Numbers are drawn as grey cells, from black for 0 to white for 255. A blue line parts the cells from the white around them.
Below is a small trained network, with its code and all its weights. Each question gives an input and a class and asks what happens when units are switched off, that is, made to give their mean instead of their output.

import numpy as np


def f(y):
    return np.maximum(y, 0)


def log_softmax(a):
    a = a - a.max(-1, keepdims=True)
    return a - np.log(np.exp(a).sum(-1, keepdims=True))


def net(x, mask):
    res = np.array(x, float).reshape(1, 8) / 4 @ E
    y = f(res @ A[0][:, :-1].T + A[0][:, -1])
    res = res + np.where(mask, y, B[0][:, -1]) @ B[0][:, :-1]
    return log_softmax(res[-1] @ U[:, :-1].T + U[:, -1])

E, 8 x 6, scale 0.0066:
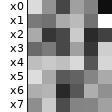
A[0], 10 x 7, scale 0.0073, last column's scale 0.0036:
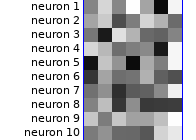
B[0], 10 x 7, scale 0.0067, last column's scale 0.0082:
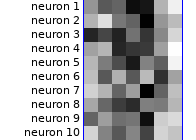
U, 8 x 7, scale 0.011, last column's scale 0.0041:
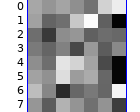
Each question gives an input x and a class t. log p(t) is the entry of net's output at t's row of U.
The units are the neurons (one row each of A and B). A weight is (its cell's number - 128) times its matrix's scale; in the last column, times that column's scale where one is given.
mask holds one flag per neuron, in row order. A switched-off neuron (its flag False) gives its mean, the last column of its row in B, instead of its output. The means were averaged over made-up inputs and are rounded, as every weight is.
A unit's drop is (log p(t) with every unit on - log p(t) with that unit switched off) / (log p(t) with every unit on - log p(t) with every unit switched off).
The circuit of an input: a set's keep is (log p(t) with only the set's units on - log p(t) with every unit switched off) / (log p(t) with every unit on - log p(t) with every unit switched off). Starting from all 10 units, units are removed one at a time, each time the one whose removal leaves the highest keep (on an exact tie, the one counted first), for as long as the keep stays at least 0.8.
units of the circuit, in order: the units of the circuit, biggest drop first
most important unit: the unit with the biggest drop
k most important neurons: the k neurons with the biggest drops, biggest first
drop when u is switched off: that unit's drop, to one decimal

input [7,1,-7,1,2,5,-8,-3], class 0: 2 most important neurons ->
[neuron 5; neuron 9]
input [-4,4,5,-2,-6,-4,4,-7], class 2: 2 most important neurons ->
[neuron 4; neuron 3]
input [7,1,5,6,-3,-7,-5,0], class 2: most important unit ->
neuron 5
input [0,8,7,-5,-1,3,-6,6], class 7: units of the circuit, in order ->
[neuron 4; neuron 5]
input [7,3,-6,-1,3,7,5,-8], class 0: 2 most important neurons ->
[neuron 5; neuron 9]
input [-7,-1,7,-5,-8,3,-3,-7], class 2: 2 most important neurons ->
[neuron 3; neuron 4]
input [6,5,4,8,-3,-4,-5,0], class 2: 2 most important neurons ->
[neuron 4; neuron 5]
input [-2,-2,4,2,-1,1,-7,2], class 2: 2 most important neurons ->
[neuron 4; neuron 5]
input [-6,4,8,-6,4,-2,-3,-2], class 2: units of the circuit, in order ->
[neuron 3; neuron 4]
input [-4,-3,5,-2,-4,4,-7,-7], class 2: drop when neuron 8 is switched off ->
0.0
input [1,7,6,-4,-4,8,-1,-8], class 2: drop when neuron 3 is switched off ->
0.1
